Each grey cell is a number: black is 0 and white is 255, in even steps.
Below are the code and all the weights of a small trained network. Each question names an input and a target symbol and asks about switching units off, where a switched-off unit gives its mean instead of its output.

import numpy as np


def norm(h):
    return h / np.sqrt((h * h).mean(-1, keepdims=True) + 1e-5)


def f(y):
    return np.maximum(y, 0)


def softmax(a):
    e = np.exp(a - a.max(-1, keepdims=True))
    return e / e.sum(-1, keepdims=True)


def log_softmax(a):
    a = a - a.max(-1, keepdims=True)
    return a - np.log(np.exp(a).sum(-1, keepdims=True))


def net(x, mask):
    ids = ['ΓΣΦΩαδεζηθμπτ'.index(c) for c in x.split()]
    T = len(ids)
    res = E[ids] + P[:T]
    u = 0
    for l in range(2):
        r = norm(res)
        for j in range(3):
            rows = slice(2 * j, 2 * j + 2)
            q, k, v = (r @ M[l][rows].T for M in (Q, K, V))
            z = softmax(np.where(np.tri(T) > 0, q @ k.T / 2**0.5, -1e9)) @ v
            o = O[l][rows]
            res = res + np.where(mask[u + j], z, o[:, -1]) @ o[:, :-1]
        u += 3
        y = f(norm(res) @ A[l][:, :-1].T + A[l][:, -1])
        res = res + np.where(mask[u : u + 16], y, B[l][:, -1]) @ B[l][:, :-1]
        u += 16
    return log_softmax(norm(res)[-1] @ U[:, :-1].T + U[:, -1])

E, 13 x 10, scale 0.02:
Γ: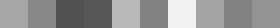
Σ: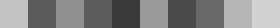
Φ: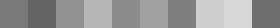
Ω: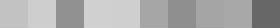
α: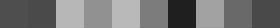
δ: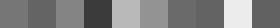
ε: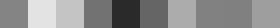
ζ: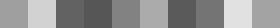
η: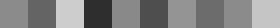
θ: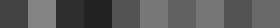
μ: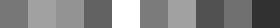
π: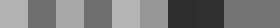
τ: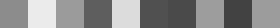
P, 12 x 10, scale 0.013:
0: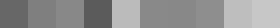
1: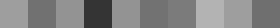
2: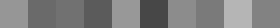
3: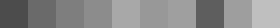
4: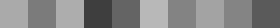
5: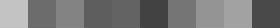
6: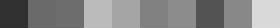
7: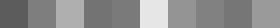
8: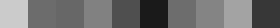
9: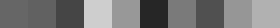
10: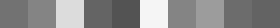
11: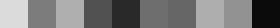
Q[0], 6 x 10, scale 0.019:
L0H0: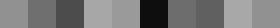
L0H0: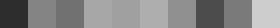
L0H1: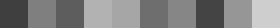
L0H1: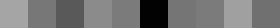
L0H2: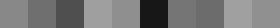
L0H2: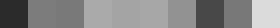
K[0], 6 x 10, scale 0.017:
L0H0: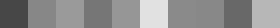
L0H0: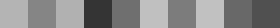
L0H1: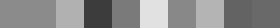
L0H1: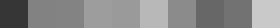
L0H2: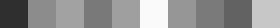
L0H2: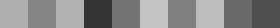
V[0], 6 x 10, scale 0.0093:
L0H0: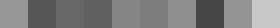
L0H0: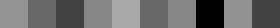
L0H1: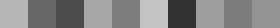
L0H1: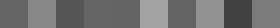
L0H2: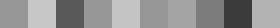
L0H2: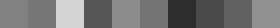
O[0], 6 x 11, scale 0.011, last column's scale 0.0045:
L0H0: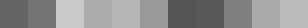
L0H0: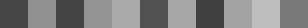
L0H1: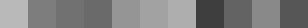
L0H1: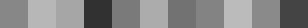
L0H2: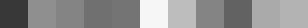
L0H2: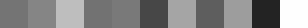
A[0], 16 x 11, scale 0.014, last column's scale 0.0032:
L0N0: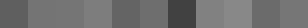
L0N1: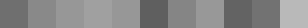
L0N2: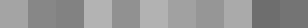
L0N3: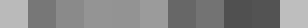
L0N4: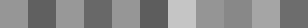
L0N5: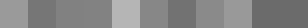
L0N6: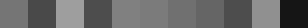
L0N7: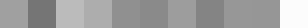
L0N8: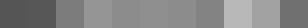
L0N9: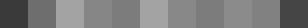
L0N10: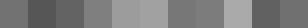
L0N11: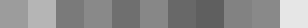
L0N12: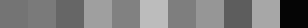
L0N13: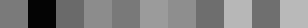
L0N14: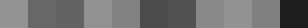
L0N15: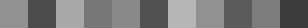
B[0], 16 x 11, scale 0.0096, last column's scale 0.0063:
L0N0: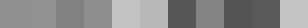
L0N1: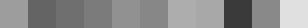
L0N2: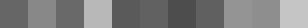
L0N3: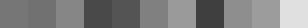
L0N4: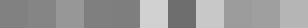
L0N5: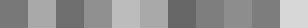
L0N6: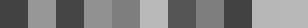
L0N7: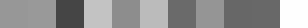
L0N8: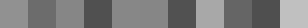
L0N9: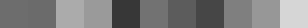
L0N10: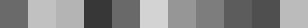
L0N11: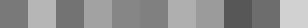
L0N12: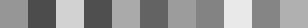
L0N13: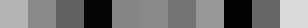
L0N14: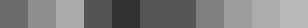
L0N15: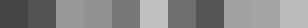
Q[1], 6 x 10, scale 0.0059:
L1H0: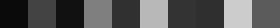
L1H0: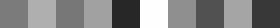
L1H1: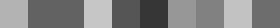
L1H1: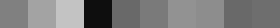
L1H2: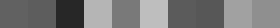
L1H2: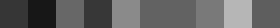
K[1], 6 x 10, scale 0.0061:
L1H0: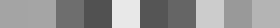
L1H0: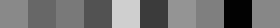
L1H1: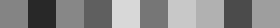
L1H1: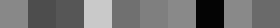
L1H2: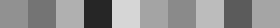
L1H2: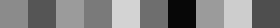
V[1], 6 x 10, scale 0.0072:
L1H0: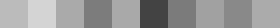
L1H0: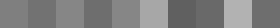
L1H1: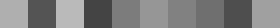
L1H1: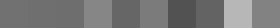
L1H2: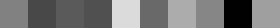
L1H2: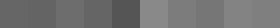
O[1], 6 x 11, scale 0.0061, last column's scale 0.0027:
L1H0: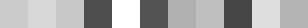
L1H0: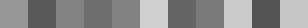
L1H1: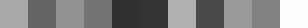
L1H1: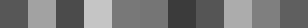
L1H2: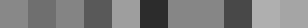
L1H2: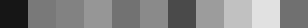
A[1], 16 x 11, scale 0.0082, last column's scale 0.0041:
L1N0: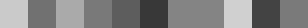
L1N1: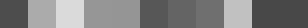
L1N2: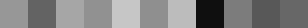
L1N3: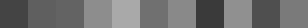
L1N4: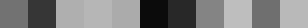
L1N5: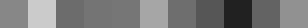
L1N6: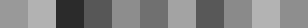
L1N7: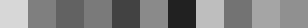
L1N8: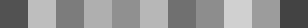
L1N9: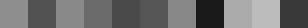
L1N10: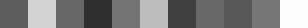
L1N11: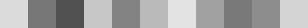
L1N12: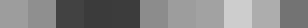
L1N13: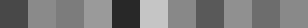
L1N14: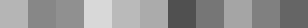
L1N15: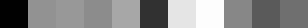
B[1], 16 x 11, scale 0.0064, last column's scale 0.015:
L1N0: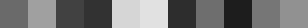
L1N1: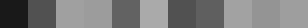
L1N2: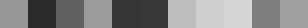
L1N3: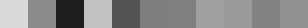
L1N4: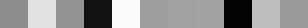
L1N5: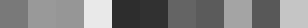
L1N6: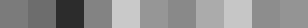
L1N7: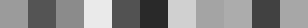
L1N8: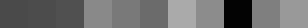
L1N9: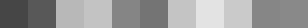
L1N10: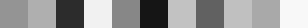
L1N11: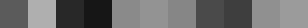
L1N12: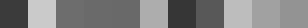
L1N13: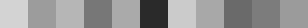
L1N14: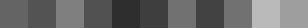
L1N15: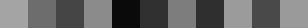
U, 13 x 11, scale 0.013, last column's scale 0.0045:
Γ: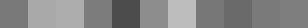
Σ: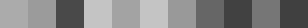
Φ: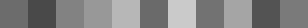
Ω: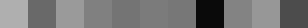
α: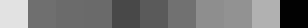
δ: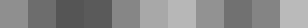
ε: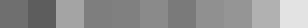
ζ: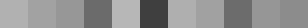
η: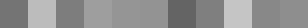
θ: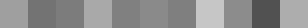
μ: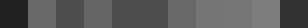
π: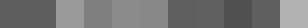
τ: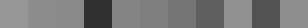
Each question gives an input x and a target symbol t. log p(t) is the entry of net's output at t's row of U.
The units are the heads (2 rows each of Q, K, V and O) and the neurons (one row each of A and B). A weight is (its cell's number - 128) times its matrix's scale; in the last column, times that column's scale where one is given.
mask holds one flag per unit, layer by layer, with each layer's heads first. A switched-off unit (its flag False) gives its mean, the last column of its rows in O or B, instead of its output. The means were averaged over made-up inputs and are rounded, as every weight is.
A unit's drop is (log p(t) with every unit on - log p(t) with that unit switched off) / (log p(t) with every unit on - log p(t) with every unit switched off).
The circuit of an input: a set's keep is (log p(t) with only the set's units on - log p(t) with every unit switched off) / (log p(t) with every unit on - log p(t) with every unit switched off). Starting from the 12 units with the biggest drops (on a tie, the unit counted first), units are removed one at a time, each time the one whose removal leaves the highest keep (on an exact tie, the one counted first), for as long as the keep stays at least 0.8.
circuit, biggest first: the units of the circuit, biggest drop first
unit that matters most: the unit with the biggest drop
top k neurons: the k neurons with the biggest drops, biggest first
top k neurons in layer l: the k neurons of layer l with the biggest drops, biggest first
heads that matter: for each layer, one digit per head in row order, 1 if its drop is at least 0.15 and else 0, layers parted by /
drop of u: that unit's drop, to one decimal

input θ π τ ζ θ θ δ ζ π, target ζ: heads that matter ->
101 / 000
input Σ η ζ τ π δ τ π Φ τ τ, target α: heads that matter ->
001 / 000
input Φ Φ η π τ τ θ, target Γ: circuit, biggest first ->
(L0H2 L0H0 L1N13)
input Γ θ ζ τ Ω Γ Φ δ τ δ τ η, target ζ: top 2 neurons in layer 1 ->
(L1N4 L1N1)
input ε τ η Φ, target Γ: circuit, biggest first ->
(L0N10 L0N9)
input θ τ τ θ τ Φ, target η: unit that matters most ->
L0H1
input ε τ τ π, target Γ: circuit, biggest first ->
(L0H2 L0H0)
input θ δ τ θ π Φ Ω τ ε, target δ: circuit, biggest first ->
(L0H2 L0H1 L1N11 L0H0)
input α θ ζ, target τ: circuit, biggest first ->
(L0H2 L1N0)
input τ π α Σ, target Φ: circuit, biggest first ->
(L0H2 L1N9)
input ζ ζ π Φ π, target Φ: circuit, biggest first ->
(L0H2 L1N2 L0H0)
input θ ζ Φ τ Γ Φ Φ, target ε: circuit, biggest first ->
(L0H2 L0N12)
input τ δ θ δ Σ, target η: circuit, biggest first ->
(L0H1 L1N12 L0H0)
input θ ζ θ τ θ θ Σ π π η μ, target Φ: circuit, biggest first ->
(L1N2 L0H0)
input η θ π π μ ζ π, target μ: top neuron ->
(L0N8)
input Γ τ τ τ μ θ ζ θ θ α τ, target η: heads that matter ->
010 / 000
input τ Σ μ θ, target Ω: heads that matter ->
110 / 000
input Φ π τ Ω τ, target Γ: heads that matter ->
001 / 000
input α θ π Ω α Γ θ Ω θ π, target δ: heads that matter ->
101 / 000
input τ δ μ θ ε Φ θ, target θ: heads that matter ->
110 / 000
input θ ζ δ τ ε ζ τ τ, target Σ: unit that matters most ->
L0N1
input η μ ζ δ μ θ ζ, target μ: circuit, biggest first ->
(L0H1 L1N8)
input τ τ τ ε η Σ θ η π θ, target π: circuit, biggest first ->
(L0H0 L0N0)
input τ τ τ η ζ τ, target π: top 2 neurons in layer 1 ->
(L1N1 L1N10)
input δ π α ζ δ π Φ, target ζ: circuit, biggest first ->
(L0H2 L1N4)
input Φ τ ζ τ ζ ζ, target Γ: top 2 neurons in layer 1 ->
(L1N8 L1N13)
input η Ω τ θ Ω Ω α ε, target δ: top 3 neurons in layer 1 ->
(L1N11 L1N5 L1N10)
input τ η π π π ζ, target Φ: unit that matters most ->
L0H0
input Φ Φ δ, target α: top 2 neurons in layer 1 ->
(L1N10 L1N7)
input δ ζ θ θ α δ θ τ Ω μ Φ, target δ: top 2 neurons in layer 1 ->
(L1N11 L1N5)
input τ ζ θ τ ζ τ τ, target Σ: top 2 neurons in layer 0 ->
(L0N1 L0N11)
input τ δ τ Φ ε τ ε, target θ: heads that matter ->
111 / 000
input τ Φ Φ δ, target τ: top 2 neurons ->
(L0N13 L0N10)
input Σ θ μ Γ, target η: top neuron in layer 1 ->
(L1N12)
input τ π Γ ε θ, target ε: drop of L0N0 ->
0.0
